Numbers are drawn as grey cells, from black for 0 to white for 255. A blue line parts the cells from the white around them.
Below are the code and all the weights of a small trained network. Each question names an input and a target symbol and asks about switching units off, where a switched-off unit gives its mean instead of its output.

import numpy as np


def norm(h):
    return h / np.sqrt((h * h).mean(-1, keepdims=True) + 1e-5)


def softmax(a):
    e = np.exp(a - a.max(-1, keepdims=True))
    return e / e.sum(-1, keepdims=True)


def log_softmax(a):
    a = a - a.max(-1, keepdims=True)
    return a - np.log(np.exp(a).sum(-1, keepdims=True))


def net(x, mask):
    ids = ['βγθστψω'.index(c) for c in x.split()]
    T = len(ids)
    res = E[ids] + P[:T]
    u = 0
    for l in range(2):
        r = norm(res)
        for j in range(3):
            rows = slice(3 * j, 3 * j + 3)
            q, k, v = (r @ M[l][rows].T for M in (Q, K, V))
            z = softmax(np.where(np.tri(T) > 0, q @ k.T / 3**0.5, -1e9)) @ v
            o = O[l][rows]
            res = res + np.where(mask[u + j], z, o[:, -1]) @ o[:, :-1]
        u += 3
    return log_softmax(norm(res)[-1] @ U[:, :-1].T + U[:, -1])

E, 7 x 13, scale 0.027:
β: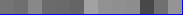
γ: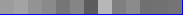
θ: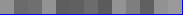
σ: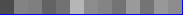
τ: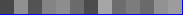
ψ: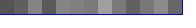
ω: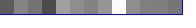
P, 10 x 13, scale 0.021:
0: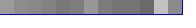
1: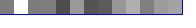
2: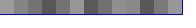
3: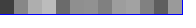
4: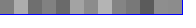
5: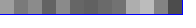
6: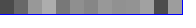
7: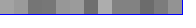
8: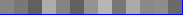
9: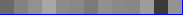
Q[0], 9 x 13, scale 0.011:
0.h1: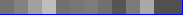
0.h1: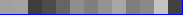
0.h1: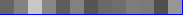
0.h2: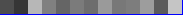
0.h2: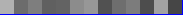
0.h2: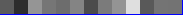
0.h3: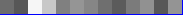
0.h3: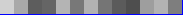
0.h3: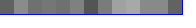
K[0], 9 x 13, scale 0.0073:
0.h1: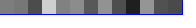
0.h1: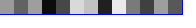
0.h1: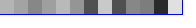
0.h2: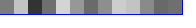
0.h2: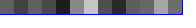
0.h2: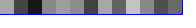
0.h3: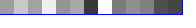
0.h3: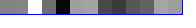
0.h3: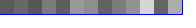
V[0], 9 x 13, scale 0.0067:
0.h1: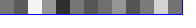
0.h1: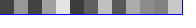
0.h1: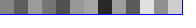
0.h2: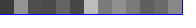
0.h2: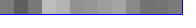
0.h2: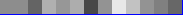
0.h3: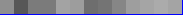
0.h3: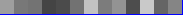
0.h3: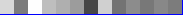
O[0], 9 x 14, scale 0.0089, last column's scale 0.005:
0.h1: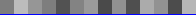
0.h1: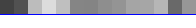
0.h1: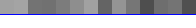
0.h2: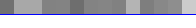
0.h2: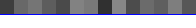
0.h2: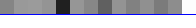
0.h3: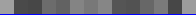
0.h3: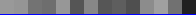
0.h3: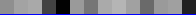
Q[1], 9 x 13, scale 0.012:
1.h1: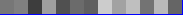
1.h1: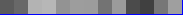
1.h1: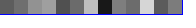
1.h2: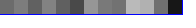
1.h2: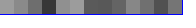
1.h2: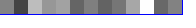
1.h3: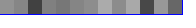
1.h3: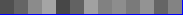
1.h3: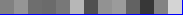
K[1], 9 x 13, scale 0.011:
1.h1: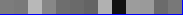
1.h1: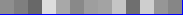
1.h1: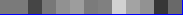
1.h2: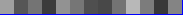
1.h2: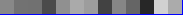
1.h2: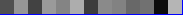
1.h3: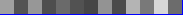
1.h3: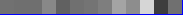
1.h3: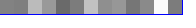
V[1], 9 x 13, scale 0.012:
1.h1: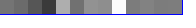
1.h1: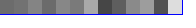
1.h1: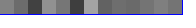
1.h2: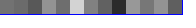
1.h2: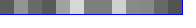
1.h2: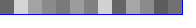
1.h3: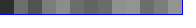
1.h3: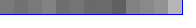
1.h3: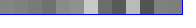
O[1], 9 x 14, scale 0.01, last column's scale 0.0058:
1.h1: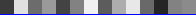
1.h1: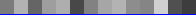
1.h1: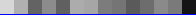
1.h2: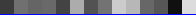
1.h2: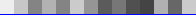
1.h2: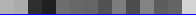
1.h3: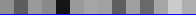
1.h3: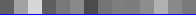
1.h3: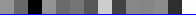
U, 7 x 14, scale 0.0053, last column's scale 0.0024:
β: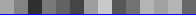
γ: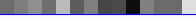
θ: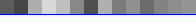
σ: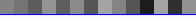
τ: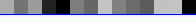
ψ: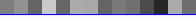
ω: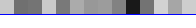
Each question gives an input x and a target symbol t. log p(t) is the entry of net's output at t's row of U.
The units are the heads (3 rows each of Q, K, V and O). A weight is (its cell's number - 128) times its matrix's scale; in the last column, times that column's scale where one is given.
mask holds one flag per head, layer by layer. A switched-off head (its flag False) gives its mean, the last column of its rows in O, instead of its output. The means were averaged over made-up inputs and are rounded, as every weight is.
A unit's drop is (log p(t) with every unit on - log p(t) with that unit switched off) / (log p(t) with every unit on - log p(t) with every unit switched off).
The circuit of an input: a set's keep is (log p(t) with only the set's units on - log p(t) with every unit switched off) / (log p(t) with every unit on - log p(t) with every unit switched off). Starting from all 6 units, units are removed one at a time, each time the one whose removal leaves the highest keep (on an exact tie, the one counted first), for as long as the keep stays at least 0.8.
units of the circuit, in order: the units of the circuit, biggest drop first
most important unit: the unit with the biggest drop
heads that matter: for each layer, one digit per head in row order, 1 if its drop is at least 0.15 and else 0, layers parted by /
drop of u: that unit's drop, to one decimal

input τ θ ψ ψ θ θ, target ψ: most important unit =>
1.h1
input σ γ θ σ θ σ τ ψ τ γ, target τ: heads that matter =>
001 / 010
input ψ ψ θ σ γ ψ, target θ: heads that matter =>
000 / 010
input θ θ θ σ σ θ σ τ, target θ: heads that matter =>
000 / 011
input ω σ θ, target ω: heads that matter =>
000 / 010
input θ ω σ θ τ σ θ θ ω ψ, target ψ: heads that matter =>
010 / 100
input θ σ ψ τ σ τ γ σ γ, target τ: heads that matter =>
000 / 001
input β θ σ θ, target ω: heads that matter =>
100 / 100
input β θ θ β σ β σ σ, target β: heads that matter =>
000 / 010
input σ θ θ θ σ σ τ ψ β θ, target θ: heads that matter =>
100 / 000
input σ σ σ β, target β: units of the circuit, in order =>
1.h2, 1.h1
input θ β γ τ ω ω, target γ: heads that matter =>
000 / 011
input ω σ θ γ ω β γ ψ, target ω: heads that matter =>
000 / 010
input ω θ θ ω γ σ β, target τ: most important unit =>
0.h3
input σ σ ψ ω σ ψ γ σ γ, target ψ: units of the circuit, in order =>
1.h3, 1.h1, 0.h2
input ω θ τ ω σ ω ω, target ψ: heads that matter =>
000 / 100
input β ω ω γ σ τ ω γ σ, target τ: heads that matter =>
000 / 001
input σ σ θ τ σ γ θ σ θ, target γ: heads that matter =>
000 / 001
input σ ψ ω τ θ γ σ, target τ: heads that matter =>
001 / 010
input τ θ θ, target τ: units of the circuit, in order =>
1.h3
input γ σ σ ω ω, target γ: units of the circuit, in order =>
1.h3, 1.h2
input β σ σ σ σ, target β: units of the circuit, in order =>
1.h2, 0.h2, 1.h3
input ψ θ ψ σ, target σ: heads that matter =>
000 / 110
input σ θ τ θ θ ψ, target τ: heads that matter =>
000 / 001
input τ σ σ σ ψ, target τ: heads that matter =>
100 / 001
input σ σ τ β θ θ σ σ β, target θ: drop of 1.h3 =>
0.1
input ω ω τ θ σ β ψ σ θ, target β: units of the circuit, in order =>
1.h2
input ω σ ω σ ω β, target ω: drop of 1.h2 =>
0.7
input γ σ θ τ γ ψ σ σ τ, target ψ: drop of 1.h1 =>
0.5
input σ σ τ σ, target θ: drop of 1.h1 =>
0.2
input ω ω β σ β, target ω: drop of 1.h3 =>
0.0
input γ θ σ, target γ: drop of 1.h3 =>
0.3
